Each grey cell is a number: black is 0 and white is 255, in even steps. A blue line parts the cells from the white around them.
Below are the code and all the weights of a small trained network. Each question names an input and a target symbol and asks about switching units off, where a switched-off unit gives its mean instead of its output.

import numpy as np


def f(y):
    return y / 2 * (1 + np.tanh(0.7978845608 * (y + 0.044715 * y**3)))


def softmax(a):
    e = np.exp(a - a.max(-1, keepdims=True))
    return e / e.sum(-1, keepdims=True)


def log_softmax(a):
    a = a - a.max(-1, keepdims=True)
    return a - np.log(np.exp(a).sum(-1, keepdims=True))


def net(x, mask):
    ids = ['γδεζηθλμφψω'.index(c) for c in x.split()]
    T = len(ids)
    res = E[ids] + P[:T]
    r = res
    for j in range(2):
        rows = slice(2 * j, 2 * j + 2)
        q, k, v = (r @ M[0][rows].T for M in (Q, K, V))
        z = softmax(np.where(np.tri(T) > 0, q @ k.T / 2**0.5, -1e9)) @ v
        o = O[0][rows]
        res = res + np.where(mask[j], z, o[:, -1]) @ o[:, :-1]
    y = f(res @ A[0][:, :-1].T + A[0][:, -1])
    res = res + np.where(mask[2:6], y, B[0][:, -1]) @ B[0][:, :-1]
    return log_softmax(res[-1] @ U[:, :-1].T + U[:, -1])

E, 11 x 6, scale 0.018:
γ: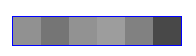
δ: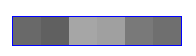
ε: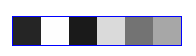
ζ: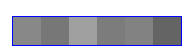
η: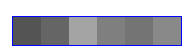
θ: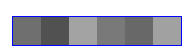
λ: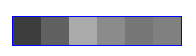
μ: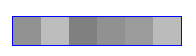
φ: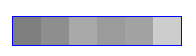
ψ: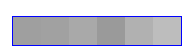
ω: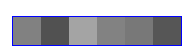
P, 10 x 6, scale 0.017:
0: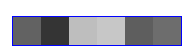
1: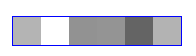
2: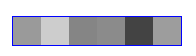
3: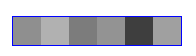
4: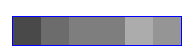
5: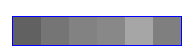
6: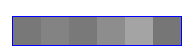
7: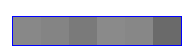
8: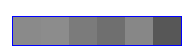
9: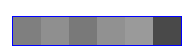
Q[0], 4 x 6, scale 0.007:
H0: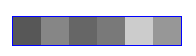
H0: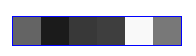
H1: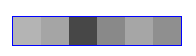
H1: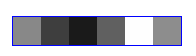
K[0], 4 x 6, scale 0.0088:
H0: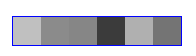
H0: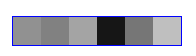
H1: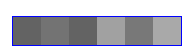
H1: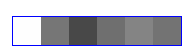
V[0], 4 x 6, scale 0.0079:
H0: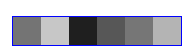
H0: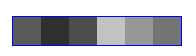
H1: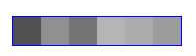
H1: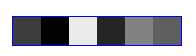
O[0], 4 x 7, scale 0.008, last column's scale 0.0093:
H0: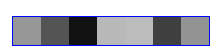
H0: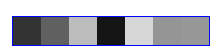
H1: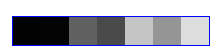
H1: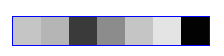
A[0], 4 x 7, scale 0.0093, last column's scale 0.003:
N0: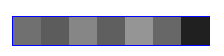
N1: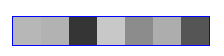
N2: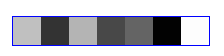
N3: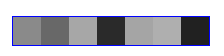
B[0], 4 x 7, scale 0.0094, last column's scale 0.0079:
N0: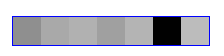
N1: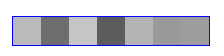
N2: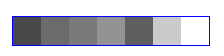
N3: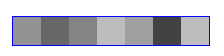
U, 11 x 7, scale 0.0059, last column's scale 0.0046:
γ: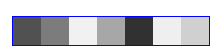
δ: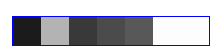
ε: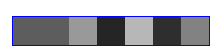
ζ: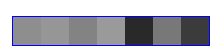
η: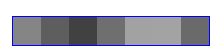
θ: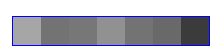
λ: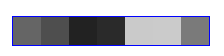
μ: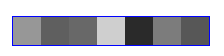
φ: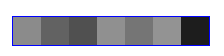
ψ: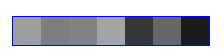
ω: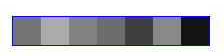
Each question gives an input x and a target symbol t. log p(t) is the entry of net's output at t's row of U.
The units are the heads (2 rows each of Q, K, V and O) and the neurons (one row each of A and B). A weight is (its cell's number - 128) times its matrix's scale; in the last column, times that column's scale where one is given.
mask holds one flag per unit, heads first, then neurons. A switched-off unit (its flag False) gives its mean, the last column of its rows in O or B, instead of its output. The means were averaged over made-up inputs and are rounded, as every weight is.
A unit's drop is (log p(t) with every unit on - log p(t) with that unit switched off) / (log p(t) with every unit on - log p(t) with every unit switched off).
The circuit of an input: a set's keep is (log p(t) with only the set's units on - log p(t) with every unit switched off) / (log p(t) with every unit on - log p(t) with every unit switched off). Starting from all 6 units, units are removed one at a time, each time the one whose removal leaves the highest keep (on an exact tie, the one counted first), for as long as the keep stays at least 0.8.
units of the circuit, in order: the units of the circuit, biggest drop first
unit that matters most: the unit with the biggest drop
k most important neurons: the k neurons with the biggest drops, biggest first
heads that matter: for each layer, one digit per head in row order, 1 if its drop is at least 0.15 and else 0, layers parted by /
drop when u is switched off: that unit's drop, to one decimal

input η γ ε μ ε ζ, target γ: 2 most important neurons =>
[N2; N3]
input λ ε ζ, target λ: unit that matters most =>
H1
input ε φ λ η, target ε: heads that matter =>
10
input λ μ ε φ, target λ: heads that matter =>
11
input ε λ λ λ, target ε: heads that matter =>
10
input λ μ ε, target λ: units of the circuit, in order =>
[N1; H1; H0]
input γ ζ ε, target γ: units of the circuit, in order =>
[H1; H0]
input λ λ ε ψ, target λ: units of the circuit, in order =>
[H1; H0; N1]
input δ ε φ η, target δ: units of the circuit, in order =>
[H1; N0]
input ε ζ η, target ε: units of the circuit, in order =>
[H0; H1]
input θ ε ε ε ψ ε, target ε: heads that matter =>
01
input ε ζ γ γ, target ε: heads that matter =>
11
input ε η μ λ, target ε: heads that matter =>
10
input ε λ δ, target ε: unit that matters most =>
H0
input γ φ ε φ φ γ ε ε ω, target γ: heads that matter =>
00
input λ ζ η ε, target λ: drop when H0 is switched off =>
0.3
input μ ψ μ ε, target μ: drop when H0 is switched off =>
0.7
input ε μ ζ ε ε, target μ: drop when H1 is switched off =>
0.4
